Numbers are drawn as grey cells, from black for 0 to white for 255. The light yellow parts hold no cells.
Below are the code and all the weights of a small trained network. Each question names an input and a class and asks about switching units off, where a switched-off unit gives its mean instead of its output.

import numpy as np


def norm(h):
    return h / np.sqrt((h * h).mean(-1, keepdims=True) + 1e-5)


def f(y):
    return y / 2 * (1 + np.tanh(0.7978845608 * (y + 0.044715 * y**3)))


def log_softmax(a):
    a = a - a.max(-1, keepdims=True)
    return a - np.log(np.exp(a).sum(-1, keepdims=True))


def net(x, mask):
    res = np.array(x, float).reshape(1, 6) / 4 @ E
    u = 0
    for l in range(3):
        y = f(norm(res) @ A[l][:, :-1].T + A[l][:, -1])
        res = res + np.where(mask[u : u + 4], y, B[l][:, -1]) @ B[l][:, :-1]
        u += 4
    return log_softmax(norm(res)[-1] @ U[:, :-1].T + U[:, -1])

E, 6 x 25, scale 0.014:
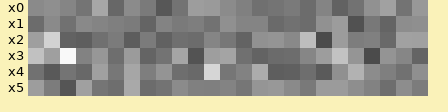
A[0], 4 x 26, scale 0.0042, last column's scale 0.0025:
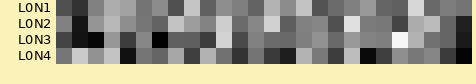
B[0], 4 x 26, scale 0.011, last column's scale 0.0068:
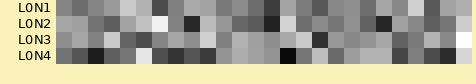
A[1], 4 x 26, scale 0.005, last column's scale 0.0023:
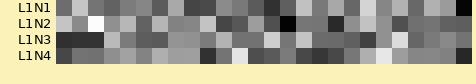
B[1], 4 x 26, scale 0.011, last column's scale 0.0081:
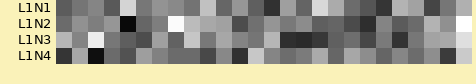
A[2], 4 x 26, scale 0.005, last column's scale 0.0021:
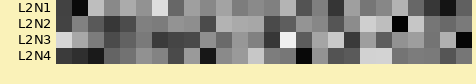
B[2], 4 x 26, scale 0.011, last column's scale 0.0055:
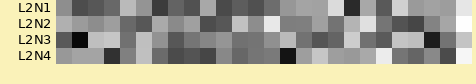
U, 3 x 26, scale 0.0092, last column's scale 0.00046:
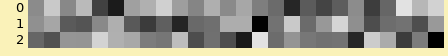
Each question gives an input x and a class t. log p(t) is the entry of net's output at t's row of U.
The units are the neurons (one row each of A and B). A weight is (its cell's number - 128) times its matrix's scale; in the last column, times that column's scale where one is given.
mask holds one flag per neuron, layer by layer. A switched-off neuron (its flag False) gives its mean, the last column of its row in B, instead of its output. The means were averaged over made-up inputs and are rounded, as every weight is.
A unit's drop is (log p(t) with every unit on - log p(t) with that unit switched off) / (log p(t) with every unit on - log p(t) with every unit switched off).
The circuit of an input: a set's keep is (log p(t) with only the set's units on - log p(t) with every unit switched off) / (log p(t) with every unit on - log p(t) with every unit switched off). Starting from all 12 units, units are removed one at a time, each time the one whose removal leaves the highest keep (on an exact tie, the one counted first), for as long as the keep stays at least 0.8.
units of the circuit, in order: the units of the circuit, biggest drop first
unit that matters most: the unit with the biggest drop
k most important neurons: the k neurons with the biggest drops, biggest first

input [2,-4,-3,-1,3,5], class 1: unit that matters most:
L1N4
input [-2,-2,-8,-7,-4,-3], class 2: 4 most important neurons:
[L0N2 L1N2 L0N1 L2N1]
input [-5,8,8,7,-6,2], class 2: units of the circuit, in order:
[L1N1 L2N3]
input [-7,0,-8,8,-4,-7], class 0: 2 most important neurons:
[L1N2 L1N1]
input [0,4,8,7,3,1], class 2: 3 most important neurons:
[L1N1 L2N3 L1N3]
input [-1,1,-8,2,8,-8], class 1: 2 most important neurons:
[L1N4 L2N4]
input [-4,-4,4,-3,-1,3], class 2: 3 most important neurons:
[L1N1 L1N2 L2N3]
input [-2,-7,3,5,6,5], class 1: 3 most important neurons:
[L1N4 L0N3 L0N2]
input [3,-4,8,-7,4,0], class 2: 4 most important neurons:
[L1N1 L1N2 L2N3 L2N2]
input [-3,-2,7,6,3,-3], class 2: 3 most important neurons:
[L1N1 L2N3 L1N3]
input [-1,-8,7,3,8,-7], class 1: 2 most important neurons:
[L1N4 L0N2]
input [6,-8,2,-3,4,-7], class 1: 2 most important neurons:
[L1N4 L1N2]
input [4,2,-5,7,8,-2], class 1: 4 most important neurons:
[L1N4 L0N3 L2N4 L1N3]
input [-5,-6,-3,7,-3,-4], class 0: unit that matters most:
L1N2
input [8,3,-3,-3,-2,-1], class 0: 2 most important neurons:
[L0N3 L1N1]
